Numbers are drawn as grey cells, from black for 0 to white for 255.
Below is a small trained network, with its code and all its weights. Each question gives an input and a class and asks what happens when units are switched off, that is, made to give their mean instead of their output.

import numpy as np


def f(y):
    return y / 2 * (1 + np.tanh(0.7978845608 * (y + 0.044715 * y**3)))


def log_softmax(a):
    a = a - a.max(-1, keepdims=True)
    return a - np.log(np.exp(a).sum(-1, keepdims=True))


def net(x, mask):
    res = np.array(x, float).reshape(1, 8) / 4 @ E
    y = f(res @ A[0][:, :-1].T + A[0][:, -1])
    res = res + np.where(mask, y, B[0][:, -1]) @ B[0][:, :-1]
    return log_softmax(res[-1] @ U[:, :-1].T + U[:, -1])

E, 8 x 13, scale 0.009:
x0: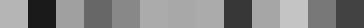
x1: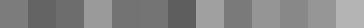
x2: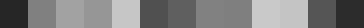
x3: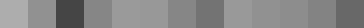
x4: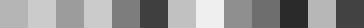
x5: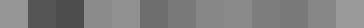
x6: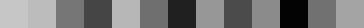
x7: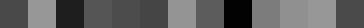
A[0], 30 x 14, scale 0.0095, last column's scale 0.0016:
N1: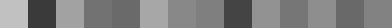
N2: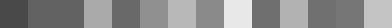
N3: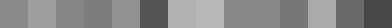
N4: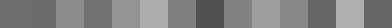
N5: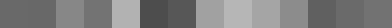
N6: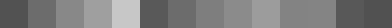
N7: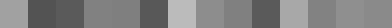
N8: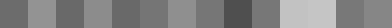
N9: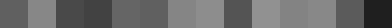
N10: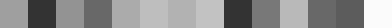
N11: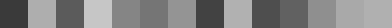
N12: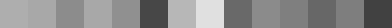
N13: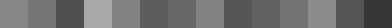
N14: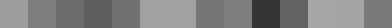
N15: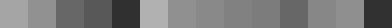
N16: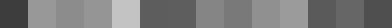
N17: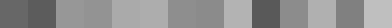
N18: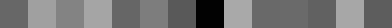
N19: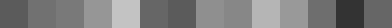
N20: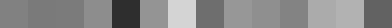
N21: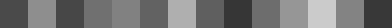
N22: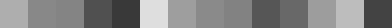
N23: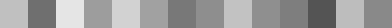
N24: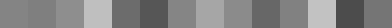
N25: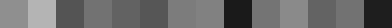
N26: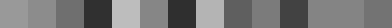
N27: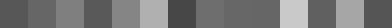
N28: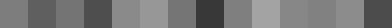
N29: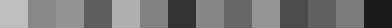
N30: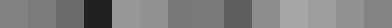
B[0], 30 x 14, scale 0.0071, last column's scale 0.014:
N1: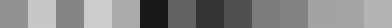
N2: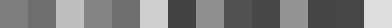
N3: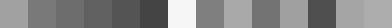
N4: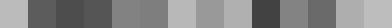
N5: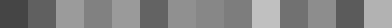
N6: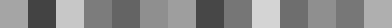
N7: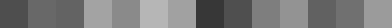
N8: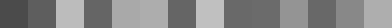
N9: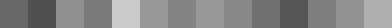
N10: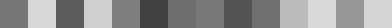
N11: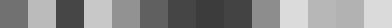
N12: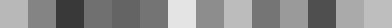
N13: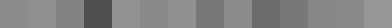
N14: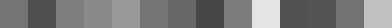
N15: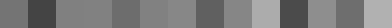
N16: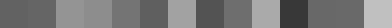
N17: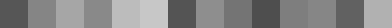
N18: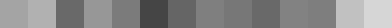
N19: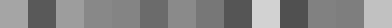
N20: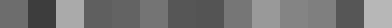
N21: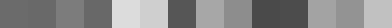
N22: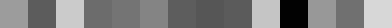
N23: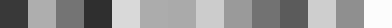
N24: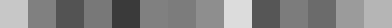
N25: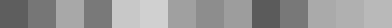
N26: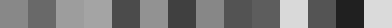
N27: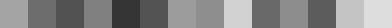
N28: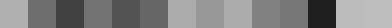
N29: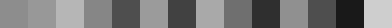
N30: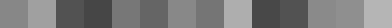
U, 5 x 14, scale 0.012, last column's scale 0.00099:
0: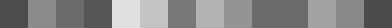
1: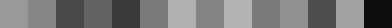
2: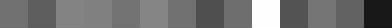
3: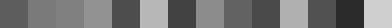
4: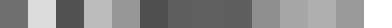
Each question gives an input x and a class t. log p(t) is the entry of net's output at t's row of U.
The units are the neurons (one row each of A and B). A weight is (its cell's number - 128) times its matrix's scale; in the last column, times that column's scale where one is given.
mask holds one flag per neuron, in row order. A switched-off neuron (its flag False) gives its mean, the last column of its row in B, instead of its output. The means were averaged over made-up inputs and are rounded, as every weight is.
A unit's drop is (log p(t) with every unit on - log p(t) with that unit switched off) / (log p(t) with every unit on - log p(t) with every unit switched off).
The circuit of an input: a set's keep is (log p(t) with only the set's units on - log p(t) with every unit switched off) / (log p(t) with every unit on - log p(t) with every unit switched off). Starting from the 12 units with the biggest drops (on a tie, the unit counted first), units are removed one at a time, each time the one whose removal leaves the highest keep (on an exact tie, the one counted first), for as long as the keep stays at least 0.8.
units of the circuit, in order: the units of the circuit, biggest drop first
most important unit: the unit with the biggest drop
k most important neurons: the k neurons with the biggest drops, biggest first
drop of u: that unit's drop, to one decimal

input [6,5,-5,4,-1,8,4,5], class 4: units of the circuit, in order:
(N1)
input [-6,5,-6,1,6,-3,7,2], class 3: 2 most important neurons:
(N26; N29)
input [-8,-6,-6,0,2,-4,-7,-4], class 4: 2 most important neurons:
(N11; N18)
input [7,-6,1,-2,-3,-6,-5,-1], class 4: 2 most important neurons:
(N10; N1)
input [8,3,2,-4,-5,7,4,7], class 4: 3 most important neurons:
(N10; N1; N23)
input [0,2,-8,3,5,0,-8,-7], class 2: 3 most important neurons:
(N22; N20; N14)
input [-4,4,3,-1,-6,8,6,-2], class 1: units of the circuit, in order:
(N27; N28)
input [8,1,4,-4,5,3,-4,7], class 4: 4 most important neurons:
(N10; N1; N23; N17)
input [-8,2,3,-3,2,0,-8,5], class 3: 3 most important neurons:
(N2; N8; N10)
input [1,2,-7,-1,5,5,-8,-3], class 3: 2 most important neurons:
(N2; N17)
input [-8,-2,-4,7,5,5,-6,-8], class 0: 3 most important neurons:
(N23; N17; N2)
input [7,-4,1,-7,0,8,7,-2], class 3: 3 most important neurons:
(N29; N26; N11)
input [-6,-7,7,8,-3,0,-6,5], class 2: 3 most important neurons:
(N19; N16; N6)
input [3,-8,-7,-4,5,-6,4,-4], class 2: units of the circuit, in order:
(N22)
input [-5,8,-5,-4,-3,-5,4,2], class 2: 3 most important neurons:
(N22; N10; N14)
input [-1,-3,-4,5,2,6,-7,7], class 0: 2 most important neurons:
(N21; N26)
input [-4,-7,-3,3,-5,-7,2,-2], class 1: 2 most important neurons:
(N10; N1)
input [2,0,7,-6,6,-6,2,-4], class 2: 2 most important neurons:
(N19; N6)
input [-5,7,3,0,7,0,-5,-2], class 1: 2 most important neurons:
(N24; N12)
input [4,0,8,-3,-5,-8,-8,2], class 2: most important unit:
N19
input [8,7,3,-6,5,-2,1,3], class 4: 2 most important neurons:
(N10; N1)
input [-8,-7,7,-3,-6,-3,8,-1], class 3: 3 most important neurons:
(N29; N26; N10)
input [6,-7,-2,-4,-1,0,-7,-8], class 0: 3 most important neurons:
(N23; N26; N29)
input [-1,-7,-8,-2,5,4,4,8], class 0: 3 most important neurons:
(N25; N21; N9)
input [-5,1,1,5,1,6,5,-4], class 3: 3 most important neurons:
(N26; N29; N10)
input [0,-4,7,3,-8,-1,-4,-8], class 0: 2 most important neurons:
(N23; N17)
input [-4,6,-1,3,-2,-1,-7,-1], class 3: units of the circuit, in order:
(N2)
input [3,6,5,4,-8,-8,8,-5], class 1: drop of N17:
0.1
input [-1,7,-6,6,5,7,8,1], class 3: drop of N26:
0.9
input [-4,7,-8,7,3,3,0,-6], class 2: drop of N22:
0.3
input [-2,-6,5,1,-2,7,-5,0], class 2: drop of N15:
-0.1
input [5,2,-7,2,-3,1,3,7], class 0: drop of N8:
0.2
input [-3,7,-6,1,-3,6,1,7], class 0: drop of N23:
0.0
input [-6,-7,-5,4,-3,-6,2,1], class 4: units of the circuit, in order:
(N11)
